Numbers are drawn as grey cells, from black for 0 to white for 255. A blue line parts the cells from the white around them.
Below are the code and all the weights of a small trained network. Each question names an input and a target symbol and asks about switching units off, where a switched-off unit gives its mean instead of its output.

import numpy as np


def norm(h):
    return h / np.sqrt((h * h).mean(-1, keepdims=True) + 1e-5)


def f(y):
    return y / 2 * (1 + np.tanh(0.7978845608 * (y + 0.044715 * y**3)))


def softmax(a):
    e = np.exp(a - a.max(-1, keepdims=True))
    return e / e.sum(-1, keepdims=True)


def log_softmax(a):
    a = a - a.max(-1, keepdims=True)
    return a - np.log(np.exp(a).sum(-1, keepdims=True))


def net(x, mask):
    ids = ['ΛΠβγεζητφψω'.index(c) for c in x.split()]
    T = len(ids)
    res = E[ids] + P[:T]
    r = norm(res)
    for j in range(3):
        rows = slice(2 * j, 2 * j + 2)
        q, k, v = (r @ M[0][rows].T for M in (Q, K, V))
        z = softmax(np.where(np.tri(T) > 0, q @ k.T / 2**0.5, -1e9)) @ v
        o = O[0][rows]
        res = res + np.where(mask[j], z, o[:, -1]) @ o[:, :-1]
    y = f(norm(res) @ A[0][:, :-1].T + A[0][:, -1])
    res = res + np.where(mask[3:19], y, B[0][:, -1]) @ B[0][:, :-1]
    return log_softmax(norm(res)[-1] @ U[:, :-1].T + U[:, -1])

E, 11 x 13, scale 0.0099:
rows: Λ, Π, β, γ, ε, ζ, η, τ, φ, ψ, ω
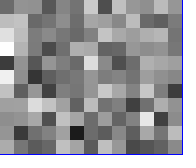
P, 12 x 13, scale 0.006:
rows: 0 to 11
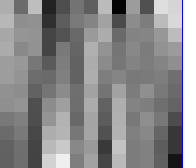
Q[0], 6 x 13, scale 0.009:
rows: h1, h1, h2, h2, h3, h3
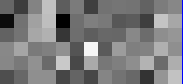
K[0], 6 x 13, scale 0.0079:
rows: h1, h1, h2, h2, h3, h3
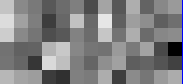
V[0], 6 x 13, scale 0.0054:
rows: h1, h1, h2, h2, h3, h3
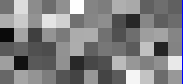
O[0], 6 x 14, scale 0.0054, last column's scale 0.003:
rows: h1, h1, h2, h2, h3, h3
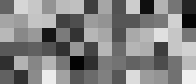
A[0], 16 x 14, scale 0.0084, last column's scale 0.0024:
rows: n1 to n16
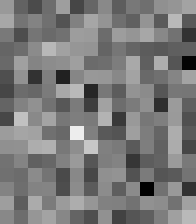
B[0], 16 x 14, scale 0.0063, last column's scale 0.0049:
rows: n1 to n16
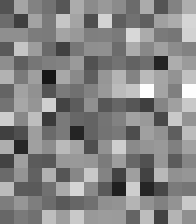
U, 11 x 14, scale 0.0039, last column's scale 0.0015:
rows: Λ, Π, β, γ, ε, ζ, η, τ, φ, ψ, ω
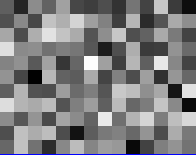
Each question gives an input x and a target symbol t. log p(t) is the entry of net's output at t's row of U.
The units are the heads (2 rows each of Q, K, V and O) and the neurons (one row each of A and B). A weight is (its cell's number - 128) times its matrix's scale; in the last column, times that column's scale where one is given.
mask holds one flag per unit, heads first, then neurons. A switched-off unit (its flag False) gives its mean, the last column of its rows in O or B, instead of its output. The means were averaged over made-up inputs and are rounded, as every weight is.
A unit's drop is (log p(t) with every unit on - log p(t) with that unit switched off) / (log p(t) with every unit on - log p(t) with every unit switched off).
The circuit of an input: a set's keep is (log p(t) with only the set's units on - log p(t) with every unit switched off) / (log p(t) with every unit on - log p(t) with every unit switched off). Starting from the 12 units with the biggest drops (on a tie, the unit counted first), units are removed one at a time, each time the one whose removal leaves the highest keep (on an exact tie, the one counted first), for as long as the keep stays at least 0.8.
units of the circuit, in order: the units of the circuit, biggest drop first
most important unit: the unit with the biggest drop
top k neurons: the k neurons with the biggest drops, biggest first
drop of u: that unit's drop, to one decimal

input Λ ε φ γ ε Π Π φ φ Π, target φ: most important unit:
h2
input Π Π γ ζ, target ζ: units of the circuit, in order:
(h2, n7)
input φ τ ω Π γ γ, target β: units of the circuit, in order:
(h1, n11, h2)
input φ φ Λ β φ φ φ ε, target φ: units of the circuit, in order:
(h2, n6)
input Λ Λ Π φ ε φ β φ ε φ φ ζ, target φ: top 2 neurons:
(n2, n6)
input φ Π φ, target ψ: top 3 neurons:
(n8, n10, n6)
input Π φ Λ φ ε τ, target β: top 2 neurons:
(n11, n7)
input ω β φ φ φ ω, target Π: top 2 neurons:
(n14, n13)
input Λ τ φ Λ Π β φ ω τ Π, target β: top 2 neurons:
(n11, n2)
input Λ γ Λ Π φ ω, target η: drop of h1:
0.6
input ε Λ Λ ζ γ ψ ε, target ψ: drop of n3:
0.1
